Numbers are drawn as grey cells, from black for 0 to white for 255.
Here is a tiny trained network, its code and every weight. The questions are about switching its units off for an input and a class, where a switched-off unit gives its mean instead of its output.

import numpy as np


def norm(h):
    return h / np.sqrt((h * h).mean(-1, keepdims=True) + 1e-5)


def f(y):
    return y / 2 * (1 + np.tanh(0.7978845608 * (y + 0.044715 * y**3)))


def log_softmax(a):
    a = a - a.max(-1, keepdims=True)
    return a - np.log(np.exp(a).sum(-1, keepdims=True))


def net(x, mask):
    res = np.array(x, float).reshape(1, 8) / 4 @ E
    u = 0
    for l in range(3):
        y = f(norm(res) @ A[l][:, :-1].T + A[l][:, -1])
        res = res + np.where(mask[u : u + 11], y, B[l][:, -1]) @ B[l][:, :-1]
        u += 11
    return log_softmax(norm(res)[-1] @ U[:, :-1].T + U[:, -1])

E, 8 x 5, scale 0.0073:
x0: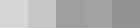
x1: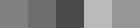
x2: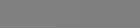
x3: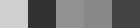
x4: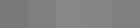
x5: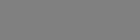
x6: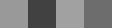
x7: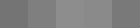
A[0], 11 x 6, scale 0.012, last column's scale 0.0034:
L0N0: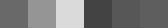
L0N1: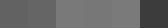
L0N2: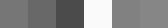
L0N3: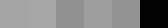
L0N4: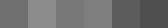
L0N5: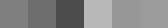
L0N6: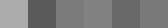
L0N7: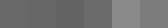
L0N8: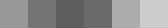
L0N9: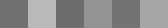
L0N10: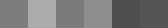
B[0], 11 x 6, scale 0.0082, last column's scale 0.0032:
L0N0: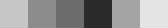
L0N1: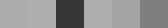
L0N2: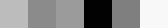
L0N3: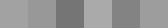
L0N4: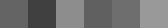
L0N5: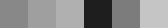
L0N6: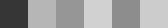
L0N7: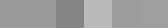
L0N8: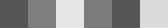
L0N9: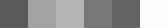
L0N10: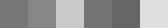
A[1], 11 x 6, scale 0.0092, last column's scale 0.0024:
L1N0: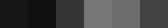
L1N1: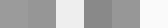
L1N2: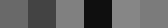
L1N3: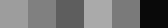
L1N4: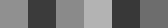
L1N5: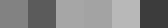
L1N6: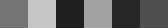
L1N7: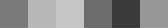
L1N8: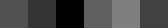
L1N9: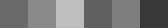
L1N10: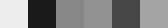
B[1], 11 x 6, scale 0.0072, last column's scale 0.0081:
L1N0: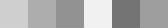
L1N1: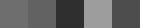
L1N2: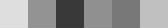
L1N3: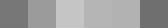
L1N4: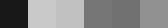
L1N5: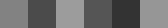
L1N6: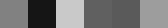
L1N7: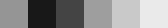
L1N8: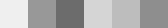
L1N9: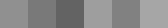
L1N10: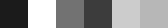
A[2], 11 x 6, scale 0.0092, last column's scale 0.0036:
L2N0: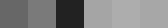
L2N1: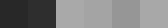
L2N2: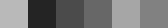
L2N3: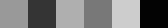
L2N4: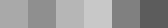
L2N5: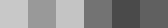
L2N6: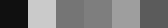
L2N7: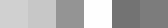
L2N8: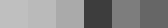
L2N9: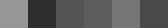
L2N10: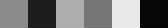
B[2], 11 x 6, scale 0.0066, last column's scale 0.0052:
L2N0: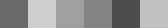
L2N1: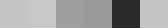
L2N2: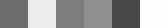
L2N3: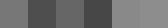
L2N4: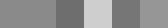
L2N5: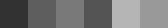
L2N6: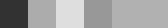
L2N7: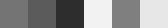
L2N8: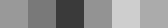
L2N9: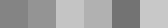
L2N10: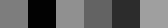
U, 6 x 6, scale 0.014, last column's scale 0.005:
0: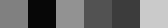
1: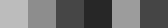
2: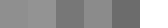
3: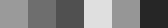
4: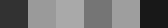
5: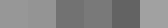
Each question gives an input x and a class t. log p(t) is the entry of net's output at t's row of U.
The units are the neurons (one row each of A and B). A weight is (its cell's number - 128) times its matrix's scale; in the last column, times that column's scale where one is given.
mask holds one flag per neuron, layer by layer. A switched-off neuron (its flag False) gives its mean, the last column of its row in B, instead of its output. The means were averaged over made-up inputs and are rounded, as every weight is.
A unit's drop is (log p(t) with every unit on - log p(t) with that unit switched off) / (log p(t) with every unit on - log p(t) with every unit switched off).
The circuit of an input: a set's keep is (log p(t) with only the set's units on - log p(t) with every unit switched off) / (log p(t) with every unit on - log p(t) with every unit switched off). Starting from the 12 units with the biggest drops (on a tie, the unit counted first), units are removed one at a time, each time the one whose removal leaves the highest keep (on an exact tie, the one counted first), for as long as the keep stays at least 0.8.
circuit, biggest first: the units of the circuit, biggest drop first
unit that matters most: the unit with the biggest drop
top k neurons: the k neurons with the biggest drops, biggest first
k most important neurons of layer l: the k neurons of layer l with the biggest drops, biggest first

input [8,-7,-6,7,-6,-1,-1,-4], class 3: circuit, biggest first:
L0N6; L0N2; L2N7
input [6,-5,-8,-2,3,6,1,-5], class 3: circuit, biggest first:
L0N2; L2N7
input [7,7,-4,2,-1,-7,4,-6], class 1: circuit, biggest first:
L0N2; L0N5
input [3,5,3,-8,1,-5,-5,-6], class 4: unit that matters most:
L2N6
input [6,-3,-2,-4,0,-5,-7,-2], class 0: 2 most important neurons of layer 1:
L1N6; L1N2
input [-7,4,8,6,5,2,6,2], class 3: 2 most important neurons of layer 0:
L0N10; L0N0
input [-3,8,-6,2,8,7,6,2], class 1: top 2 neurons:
L0N2; L1N2
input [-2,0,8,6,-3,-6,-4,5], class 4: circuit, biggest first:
L1N10; L1N4; L2N6
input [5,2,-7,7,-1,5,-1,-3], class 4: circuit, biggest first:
L1N10; L2N6; L1N2
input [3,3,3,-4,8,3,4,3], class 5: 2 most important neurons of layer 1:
L1N1; L1N10
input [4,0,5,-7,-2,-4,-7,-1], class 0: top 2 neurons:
L1N6; L1N10
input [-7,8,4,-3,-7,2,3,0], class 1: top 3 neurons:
L0N2; L0N5; L1N1
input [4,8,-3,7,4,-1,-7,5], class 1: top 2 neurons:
L0N2; L1N10
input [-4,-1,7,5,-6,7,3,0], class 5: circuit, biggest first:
L0N6; L2N1
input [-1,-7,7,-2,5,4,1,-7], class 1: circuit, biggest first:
L0N0
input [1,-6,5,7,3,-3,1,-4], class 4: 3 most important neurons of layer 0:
L0N2; L0N6; L0N5
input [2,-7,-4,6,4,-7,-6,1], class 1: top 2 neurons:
L0N0; L1N10
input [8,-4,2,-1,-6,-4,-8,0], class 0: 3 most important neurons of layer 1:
L1N6; L1N2; L1N0
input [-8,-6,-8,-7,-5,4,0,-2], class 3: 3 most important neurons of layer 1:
L1N0; L1N8; L1N10
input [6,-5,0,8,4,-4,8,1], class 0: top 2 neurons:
L2N10; L0N6
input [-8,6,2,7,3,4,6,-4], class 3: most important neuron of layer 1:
L1N0
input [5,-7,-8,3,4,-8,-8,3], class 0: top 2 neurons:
L0N2; L1N7
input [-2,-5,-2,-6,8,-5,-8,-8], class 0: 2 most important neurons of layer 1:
L1N10; L1N6
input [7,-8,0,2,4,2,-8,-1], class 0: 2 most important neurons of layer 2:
L2N5; L2N2
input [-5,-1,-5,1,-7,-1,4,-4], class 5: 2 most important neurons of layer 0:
L0N8; L0N7
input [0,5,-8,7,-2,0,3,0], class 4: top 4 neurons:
L1N10; L0N6; L0N0; L0N9
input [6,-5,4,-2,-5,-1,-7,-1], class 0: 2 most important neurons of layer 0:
L0N2; L0N9
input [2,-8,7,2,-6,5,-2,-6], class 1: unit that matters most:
L0N0
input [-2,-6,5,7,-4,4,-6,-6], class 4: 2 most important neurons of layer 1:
L1N10; L1N4
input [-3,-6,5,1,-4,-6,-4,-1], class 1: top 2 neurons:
L0N0; L1N1
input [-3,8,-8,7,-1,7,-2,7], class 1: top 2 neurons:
L0N2; L0N5
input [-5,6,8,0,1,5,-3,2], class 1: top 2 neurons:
L0N2; L0N5
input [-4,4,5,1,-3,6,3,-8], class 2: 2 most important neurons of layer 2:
L2N2; L2N9
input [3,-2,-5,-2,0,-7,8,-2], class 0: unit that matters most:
L2N10
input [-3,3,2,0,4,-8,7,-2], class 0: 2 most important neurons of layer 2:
L2N10; L2N3
